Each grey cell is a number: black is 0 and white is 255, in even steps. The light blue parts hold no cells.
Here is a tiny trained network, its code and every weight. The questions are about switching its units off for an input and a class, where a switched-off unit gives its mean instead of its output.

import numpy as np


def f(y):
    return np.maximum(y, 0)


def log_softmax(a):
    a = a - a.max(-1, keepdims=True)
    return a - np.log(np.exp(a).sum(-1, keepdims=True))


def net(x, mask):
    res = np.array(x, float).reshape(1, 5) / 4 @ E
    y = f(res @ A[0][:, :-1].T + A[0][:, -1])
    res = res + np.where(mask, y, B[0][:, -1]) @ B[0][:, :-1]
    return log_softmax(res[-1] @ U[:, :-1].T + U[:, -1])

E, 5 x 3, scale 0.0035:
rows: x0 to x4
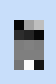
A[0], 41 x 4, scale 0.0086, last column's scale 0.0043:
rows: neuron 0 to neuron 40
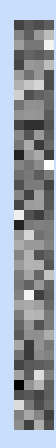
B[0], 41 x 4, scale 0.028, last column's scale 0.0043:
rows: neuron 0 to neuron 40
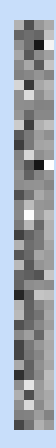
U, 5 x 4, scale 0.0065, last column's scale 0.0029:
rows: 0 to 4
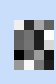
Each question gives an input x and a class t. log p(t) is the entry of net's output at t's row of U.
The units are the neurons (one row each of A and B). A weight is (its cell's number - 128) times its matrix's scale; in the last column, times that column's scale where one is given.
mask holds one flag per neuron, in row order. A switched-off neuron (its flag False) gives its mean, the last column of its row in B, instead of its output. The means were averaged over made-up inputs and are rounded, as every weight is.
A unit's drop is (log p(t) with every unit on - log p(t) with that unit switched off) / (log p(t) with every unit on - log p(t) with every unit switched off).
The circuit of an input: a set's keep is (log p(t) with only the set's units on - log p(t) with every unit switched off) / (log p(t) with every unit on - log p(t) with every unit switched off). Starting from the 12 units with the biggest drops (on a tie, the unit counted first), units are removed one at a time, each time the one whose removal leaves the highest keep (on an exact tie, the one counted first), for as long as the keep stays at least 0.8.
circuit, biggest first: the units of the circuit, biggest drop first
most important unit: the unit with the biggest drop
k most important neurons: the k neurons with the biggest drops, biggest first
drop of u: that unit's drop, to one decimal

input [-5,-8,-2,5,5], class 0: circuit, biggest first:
(neuron 6)
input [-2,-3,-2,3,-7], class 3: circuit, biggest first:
(neuron 35; neuron 40)
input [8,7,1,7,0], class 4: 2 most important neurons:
(neuron 36; neuron 20)
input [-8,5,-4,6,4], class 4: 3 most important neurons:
(neuron 19; neuron 38; neuron 7)
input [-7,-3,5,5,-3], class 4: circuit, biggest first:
(neuron 19; neuron 7)
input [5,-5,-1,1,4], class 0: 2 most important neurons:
(neuron 6; neuron 29)
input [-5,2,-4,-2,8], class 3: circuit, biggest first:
(neuron 27; neuron 12)
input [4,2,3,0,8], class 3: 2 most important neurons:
(neuron 27; neuron 12)
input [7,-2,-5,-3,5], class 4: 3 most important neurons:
(neuron 36; neuron 13; neuron 18)
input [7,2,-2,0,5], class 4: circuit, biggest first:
(neuron 36; neuron 13)
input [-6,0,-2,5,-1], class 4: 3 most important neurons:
(neuron 19; neuron 7; neuron 38)
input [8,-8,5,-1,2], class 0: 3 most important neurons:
(neuron 6; neuron 29; neuron 24)
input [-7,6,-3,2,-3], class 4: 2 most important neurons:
(neuron 19; neuron 7)
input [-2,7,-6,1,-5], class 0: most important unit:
neuron 10
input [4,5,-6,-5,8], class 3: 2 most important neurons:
(neuron 27; neuron 12)
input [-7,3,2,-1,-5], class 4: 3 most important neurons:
(neuron 19; neuron 7; neuron 38)
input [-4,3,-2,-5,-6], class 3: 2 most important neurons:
(neuron 32; neuron 40)
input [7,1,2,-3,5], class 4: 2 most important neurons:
(neuron 36; neuron 13)
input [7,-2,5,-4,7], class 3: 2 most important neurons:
(neuron 27; neuron 21)
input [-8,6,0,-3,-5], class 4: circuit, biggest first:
(neuron 19)
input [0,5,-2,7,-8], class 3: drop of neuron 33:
0.2
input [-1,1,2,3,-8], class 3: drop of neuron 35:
0.1
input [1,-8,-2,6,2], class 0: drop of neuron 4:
0.0
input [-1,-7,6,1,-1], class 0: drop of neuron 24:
0.1
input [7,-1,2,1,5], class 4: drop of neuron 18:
0.2
